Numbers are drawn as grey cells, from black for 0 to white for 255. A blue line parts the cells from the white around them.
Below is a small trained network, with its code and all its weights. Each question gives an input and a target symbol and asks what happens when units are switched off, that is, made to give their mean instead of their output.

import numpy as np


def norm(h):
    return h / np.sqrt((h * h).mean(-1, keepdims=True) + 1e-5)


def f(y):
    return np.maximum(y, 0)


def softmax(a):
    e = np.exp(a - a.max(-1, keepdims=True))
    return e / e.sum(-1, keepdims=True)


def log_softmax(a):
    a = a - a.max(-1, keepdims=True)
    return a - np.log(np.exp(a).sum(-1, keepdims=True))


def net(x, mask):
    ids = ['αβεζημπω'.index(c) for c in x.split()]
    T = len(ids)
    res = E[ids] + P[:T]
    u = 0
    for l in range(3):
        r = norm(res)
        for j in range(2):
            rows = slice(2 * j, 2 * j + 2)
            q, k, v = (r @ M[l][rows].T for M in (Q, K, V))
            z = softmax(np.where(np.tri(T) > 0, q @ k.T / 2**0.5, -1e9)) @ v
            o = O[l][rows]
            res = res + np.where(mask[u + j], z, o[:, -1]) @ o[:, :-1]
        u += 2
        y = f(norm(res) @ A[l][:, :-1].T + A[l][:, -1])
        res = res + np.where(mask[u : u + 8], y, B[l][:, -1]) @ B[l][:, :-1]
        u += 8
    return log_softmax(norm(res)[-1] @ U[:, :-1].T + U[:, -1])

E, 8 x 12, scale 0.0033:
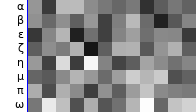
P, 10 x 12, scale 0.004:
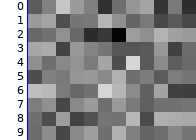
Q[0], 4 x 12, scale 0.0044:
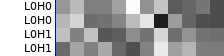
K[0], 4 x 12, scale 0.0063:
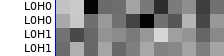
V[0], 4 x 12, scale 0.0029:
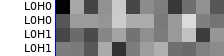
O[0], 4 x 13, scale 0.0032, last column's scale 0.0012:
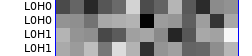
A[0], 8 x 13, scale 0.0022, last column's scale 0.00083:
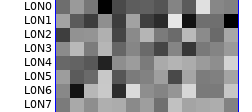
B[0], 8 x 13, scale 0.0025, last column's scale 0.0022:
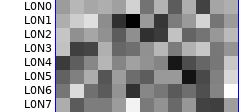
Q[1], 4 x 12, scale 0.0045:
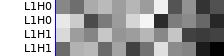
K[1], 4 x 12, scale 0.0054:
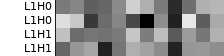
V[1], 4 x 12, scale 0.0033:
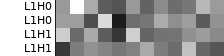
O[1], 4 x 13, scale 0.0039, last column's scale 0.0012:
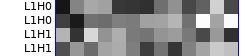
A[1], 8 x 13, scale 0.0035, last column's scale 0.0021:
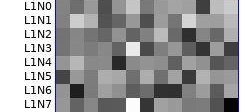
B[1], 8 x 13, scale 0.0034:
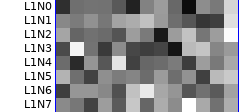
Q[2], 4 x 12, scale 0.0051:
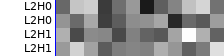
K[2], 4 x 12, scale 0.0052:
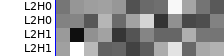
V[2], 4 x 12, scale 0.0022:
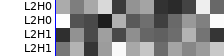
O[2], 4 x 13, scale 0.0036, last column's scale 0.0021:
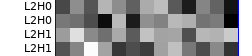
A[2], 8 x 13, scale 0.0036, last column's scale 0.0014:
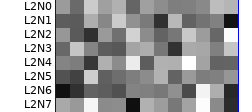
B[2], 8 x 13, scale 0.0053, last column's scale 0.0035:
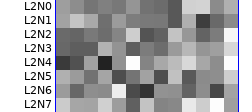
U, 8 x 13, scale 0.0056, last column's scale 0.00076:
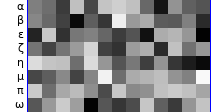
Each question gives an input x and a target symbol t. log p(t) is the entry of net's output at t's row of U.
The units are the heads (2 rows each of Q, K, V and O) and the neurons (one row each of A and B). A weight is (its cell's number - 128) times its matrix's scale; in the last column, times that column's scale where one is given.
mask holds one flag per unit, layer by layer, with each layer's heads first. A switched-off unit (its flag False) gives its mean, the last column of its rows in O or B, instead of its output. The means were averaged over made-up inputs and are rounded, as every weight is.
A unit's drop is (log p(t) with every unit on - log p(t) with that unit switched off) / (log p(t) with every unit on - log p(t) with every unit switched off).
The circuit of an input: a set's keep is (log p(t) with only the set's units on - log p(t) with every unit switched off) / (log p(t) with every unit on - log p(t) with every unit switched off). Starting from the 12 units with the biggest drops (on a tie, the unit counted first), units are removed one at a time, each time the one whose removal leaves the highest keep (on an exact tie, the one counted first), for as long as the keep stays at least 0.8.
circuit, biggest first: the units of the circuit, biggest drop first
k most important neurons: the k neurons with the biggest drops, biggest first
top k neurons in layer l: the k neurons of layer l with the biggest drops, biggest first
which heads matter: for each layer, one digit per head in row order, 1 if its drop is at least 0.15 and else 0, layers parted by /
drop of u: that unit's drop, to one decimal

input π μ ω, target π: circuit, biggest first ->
L0H0, L2N7
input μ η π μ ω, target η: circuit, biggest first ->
L1H0, L1N1, L2N4
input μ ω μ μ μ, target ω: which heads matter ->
00 / 10 / 00
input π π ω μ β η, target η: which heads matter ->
00 / 00 / 00
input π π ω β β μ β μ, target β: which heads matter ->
00 / 01 / 10
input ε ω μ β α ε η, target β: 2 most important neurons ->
L1N0, L2N4
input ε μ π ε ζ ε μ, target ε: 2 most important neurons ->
L1N3, L1N0
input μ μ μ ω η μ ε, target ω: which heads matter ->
00 / 10 / 00
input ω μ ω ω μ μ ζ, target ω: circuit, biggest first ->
L1H0, L2N4
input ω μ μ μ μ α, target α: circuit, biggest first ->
L1N6, L2N4
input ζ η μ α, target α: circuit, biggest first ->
L1N6, L2H0
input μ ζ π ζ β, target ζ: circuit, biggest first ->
L2N6, L1H0
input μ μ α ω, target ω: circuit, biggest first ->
L2H1, L2N4
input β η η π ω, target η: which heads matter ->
10 / 10 / 00
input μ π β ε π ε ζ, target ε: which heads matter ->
10 / 00 / 00
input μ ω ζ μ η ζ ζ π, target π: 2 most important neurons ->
L0N1, L2N7
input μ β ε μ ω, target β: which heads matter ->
10 / 00 / 10
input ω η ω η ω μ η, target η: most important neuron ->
L2N4
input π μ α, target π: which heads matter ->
10 / 00 / 00
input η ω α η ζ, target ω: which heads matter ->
00 / 10 / 00
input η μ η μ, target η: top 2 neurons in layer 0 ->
L0N5, L0N0
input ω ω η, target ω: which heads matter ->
00 / 00 / 00
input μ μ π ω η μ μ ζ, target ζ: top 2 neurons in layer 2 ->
L2N6, L2N4
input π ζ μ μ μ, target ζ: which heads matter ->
10 / 10 / 00
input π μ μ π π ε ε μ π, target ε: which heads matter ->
10 / 10 / 00
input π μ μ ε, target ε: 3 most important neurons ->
L2N4, L2N3, L2N2
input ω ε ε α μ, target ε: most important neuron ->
L1N3
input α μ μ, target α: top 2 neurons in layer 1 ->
L1N1, L1N6
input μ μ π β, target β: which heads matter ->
00 / 00 / 10
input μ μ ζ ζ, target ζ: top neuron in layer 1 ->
L1N7
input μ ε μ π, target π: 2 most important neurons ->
L0N1, L1N2
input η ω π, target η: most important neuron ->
L0N6
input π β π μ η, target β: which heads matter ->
10 / 00 / 10
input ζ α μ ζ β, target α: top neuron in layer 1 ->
L1N6
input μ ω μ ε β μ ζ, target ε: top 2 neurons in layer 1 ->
L1N3, L1N4
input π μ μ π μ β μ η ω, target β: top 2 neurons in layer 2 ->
L2N4, L2N5
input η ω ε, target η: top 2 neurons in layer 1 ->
L1N1, L1N4
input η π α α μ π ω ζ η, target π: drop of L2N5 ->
0.1
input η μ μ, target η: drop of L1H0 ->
1.2
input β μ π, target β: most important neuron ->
L1N1
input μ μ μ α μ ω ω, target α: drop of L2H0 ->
0.3
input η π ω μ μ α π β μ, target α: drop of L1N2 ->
-0.1
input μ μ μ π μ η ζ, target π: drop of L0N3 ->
0.0
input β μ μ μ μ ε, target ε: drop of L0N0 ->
0.1
